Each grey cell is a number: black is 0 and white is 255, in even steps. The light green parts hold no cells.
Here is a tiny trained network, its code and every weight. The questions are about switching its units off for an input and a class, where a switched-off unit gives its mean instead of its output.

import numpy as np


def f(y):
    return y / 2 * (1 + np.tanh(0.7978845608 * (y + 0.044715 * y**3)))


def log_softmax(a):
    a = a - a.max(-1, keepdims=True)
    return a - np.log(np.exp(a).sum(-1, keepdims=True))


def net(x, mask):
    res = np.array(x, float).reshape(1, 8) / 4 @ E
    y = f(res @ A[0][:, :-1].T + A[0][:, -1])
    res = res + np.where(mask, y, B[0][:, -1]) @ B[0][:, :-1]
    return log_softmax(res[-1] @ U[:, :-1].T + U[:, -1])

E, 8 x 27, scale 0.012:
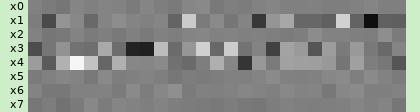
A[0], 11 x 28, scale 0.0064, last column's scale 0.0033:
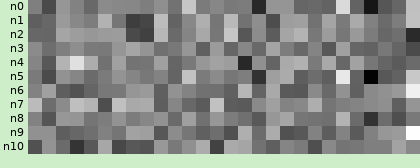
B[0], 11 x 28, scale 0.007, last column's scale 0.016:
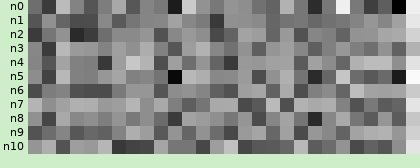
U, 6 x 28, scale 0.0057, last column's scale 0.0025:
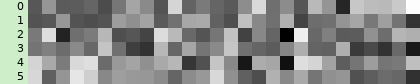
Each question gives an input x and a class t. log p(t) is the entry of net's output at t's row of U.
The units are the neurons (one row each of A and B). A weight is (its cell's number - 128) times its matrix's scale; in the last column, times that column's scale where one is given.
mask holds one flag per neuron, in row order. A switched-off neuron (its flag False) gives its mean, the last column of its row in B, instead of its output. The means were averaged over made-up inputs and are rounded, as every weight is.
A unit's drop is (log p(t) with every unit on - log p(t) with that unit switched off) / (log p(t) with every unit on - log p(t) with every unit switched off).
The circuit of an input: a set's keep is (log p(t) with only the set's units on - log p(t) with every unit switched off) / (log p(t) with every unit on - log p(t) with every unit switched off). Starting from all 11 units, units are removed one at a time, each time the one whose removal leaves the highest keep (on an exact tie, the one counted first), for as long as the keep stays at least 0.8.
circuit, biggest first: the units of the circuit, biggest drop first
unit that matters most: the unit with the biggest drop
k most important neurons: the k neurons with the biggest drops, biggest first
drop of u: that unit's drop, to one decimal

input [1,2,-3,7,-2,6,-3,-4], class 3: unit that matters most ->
n10
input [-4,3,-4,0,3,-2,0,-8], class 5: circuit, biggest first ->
n6, n1
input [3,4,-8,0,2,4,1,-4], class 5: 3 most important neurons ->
n6, n2, n9
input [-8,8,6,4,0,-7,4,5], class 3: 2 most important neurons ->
n9, n6
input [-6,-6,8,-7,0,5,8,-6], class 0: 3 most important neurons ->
n9, n6, n10
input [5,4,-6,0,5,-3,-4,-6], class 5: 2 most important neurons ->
n6, n9
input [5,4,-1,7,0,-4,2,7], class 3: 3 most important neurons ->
n10, n9, n6
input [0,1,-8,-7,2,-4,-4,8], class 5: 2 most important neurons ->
n7, n3
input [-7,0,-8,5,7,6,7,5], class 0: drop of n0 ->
0.2
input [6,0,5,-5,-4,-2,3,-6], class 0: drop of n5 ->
0.2
